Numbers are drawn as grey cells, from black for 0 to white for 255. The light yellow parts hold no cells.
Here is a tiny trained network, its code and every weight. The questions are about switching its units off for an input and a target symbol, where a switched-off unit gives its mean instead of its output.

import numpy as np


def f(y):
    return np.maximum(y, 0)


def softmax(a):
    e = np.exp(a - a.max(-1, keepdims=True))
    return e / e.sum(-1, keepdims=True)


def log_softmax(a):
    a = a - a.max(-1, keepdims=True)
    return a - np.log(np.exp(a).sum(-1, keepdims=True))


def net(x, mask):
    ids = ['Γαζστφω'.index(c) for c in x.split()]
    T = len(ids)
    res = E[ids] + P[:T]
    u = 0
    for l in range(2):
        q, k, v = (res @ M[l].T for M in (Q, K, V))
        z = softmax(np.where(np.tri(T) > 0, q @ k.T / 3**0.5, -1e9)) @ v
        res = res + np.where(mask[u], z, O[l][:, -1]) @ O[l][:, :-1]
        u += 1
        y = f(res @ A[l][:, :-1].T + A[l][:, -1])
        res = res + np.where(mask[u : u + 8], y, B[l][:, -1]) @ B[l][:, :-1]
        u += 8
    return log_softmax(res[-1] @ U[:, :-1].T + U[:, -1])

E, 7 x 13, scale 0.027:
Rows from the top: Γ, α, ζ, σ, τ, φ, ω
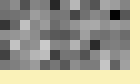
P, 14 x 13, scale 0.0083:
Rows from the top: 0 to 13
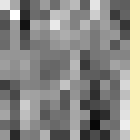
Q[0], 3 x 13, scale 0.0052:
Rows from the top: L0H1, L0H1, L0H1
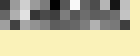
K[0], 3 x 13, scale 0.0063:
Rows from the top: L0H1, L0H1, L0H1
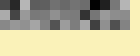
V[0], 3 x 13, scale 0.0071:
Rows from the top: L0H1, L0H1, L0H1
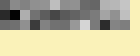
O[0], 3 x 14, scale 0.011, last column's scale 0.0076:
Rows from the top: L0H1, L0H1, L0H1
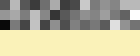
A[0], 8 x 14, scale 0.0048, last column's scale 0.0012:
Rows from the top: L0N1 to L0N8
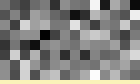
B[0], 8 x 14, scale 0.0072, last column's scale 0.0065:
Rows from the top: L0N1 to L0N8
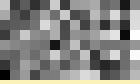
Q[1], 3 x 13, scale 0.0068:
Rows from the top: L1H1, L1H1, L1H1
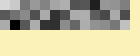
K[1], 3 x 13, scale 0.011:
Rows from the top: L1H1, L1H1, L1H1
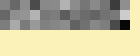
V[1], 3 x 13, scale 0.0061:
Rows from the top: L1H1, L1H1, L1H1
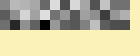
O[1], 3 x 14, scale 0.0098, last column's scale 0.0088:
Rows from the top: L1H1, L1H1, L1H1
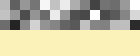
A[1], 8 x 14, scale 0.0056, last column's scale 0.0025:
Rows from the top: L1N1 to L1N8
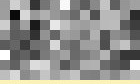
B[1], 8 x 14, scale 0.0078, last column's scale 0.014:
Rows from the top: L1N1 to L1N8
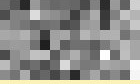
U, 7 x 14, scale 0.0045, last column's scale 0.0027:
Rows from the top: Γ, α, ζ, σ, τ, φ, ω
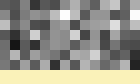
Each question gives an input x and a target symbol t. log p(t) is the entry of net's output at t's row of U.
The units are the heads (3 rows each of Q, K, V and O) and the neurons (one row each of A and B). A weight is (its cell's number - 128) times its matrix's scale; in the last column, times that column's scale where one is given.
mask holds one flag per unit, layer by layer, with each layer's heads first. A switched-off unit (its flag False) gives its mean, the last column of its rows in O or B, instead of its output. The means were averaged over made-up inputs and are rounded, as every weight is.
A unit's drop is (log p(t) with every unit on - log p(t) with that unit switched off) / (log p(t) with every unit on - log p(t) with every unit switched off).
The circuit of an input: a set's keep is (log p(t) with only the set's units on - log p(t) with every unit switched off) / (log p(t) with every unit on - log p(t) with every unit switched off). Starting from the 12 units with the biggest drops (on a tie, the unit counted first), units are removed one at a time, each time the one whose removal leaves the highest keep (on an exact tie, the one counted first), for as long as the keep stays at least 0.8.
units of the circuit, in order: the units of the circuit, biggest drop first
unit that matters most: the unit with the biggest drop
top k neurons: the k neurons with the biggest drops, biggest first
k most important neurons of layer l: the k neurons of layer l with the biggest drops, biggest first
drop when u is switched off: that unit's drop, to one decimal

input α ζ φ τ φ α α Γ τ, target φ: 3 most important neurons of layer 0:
(L0N3, L0N2, L0N4)
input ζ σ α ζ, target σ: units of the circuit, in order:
(L0H1, L1H1, L1N8)
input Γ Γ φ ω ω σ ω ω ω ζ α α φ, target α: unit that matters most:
L0N3
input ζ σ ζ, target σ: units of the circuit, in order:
(L0H1, L1N8)
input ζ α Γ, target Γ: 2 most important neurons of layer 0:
(L0N2, L0N4)
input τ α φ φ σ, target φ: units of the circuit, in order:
(L1H1, L1N7)
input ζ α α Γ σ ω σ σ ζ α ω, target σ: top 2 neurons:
(L1N2, L0N7)
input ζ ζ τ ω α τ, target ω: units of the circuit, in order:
(L1H1, L0H1, L1N8, L1N2)
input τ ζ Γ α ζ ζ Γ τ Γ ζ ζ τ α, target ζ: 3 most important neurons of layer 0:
(L0N3, L0N2, L0N8)
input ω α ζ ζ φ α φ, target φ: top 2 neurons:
(L0N3, L0N6)
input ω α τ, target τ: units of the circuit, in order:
(L0H1, L1N1, L1N3)
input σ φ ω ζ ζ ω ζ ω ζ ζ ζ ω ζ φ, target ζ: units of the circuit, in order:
(L0H1, L0N2, L0N6)
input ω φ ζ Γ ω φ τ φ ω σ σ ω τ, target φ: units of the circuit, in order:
(L0H1, L0N4, L1H1, L1N7)
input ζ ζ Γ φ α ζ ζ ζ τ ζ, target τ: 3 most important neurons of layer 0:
(L0N8, L0N6, L0N2)
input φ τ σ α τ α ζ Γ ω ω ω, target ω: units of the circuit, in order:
(L1H1, L0H1, L1N2, L0N7)
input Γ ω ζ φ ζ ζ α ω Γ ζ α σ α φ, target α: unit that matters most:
L0H1
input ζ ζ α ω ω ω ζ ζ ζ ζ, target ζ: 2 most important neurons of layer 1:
(L1N7, L1N5)
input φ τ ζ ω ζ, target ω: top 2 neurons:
(L0N8, L1N2)
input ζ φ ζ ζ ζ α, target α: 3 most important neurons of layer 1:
(L1N8, L1N6, L1N3)
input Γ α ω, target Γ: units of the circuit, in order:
(L1H1)
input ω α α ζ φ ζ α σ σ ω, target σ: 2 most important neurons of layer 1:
(L1N2, L1N8)
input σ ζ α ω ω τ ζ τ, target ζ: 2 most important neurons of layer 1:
(L1N5, L1N8)
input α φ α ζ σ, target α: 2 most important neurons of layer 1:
(L1N8, L1N3)
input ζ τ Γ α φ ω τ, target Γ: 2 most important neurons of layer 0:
(L0N3, L0N5)
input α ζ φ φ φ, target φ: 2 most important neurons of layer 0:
(L0N6, L0N4)
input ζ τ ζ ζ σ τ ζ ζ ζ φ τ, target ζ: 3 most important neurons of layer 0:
(L0N8, L0N6, L0N7)
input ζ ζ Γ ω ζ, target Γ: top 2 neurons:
(L0N8, L0N6)
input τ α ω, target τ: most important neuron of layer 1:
(L1N1)
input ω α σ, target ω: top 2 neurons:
(L1N2, L0N2)
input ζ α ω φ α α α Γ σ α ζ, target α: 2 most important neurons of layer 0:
(L0N2, L0N6)
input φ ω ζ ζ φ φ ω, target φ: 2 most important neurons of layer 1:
(L1N7, L1N6)
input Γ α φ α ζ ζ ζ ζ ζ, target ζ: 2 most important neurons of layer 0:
(L0N4, L0N6)
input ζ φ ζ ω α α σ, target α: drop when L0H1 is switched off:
0.9
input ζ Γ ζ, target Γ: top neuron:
(L0N8)
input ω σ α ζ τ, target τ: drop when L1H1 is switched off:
0.5
